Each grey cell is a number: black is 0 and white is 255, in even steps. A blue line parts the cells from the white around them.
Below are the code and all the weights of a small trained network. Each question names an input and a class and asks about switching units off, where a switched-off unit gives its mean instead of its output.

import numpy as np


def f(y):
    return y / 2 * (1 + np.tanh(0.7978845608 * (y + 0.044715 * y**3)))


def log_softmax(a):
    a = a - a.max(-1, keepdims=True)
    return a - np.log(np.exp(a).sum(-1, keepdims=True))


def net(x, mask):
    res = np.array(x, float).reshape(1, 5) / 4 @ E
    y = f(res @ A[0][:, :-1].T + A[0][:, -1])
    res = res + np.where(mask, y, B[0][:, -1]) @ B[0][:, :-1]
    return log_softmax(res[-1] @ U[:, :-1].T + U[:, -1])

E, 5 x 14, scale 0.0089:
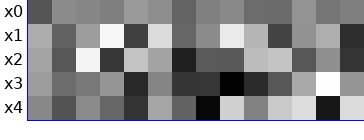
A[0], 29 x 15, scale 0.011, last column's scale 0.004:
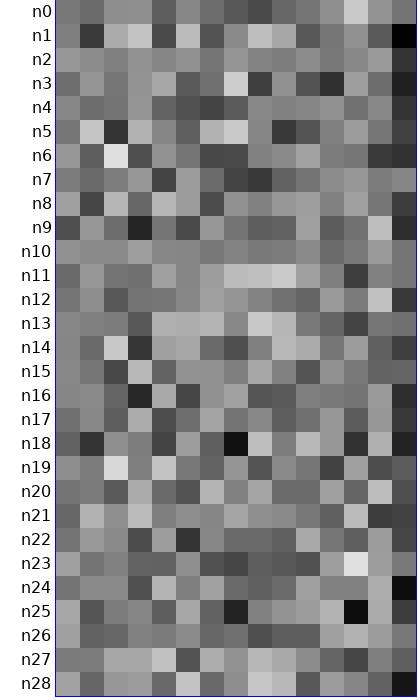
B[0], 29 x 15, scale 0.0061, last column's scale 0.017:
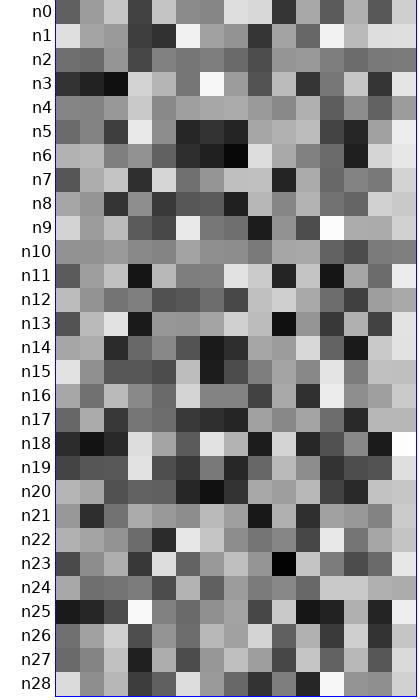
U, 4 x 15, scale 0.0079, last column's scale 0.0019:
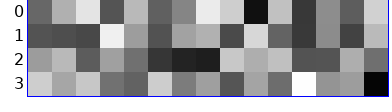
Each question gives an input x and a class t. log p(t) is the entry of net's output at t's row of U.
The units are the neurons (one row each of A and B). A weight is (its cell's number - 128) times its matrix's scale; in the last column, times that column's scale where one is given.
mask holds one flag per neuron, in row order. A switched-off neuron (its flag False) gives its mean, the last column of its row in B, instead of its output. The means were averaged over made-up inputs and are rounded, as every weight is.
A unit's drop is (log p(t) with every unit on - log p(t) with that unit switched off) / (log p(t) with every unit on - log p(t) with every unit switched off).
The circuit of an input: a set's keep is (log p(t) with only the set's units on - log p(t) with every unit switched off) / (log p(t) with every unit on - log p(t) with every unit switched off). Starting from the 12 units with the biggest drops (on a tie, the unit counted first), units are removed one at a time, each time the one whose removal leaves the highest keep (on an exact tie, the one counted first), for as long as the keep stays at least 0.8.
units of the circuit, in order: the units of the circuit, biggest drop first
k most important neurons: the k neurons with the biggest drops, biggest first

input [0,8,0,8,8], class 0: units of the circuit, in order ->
[n23]
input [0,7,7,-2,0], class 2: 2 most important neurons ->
[n6 n14]
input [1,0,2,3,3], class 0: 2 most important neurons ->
[n3 n19]
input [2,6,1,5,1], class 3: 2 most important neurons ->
[n1 n28]
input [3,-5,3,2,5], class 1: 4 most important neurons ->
[n18 n25 n1 n28]
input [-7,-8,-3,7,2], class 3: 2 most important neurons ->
[n9 n16]
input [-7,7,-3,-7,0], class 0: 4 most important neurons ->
[n11 n13 n27 n9]
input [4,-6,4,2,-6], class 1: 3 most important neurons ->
[n3 n19 n1]
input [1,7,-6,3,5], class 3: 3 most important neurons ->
[n1 n28 n15]
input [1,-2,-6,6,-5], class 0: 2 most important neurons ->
[n0 n23]
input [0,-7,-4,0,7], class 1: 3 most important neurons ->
[n18 n25 n1]
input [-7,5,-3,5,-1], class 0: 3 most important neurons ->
[n23 n7 n0]
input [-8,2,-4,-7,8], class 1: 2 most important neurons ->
[n18 n25]
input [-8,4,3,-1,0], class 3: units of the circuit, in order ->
[n1]
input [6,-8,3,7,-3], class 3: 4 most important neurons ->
[n9 n16 n22 n11]
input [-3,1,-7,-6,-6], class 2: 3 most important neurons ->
[n5 n18 n20]
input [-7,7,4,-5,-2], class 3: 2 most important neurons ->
[n1 n28]
